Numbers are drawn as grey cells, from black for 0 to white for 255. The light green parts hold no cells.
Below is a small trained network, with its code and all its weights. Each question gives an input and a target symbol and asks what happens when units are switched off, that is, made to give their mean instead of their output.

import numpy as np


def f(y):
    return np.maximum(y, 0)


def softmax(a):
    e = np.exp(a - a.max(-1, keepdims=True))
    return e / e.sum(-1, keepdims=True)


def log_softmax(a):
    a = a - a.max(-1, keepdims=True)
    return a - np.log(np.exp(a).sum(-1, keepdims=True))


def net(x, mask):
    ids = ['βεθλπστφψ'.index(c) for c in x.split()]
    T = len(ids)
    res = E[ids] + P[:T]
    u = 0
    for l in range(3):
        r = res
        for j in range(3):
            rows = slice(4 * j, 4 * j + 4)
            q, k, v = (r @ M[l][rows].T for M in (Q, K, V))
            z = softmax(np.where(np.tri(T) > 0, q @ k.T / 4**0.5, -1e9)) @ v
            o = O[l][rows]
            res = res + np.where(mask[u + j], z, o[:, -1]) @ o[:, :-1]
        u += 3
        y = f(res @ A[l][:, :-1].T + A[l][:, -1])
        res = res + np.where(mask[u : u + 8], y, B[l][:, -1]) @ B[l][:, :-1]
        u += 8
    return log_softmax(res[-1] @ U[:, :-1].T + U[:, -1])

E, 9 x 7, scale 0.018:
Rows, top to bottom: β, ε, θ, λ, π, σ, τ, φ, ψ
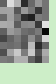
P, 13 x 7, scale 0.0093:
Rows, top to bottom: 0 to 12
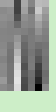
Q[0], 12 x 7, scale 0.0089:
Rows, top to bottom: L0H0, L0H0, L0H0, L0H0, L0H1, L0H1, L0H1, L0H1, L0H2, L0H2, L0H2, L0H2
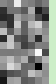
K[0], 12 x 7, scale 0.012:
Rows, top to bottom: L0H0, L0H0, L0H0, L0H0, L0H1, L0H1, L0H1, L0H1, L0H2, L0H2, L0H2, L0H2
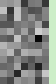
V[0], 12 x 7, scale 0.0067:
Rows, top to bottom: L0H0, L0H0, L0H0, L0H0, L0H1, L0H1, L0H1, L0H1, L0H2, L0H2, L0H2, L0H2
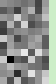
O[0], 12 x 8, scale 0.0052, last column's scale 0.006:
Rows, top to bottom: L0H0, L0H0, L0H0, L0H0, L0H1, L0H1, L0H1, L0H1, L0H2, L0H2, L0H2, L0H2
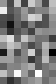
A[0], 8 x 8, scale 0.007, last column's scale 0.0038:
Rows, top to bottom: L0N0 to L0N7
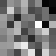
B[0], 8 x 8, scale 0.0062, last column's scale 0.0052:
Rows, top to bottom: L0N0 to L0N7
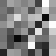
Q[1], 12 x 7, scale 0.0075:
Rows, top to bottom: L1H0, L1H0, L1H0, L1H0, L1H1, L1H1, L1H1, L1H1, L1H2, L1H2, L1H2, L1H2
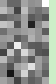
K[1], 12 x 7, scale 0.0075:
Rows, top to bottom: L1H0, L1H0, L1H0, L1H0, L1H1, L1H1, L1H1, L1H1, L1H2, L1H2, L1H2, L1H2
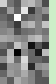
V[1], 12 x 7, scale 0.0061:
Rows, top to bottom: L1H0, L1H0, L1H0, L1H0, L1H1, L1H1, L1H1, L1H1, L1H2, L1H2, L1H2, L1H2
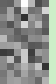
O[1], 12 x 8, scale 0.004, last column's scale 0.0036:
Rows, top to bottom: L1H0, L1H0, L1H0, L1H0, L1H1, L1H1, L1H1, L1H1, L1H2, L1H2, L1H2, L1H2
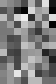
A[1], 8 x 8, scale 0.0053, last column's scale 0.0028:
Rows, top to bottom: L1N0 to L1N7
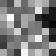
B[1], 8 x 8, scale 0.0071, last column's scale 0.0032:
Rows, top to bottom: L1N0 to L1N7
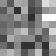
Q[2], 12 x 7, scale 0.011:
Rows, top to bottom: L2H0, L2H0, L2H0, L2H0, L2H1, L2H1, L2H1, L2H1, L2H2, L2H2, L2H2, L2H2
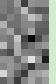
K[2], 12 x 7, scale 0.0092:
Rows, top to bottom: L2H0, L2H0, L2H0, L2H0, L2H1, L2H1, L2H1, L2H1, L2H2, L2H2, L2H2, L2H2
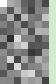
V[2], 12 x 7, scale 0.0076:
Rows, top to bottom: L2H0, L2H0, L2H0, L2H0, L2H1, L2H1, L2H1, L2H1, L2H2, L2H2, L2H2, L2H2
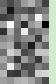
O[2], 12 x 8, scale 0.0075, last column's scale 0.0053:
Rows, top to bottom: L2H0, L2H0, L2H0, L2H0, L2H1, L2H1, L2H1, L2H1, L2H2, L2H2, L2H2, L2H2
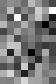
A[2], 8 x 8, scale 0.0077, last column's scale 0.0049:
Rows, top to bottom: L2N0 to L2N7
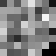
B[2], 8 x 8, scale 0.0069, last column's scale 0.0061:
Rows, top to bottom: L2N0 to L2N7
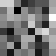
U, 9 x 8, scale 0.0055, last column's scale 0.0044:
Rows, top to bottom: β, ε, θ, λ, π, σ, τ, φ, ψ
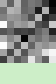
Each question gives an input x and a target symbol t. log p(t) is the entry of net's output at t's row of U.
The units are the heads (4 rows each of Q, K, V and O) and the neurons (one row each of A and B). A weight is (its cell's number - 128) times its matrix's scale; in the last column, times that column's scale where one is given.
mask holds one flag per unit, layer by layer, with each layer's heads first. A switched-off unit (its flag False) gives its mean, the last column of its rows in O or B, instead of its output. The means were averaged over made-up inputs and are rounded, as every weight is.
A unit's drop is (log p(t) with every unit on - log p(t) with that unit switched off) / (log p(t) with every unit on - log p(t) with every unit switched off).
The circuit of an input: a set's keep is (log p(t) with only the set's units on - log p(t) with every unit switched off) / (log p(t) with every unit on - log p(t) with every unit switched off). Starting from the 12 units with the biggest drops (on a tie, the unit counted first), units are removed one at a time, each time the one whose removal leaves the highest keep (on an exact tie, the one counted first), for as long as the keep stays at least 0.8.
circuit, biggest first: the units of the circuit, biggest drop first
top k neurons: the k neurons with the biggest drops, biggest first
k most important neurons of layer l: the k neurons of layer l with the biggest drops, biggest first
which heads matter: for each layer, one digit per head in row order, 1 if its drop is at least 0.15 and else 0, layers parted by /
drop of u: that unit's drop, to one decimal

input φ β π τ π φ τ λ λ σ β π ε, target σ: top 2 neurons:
[L1N0 L0N4]
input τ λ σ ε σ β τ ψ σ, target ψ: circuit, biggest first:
[L2H1 L0N6]
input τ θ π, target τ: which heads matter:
111 / 000 / 001
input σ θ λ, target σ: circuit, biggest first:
[L2H2 L2H1]
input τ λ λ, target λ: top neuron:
[L2N3]
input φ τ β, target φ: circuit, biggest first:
[L0H2 L2H1 L2H2]
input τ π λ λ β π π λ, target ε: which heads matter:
011 / 010 / 010
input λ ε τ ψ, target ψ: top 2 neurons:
[L0N6 L2N3]
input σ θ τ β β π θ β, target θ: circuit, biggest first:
[L1H0 L2H2]
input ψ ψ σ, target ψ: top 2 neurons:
[L2N2 L2N6]
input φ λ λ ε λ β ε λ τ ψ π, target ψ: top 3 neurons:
[L0N6 L2N3 L0N7]
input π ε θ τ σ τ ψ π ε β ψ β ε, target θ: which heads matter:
001 / 100 / 000
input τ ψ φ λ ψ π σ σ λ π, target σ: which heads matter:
011 / 000 / 001
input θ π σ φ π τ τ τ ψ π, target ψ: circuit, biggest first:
[L0N6 L2H1]
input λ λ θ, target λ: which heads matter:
011 / 000 / 100
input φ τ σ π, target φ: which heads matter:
001 / 000 / 010
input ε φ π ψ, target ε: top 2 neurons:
[L0N4 L0N6]
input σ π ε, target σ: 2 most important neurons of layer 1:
[L1N0 L1N3]
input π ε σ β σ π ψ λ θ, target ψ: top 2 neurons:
[L0N6 L1N6]
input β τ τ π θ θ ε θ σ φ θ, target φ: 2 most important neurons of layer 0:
[L0N3 L0N7]
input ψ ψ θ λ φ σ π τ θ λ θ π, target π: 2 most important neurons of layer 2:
[L2N2 L2N1]
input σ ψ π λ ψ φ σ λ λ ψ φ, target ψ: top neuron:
[L2N6]
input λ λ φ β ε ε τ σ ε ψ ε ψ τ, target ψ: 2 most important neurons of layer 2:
[L2N3 L2N1]
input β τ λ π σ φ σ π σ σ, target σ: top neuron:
[L0N4]
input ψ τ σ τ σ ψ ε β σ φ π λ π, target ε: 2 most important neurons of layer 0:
[L0N0 L0N4]
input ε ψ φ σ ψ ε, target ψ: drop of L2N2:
0.1
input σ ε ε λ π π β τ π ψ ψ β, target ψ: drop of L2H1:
0.6
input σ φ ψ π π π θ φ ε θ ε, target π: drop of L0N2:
-0.1
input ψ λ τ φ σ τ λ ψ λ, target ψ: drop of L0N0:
0.0
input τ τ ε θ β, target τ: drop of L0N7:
0.2
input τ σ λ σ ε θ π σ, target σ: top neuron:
[L1N0]
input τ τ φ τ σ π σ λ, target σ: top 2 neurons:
[L0N7 L1N0]
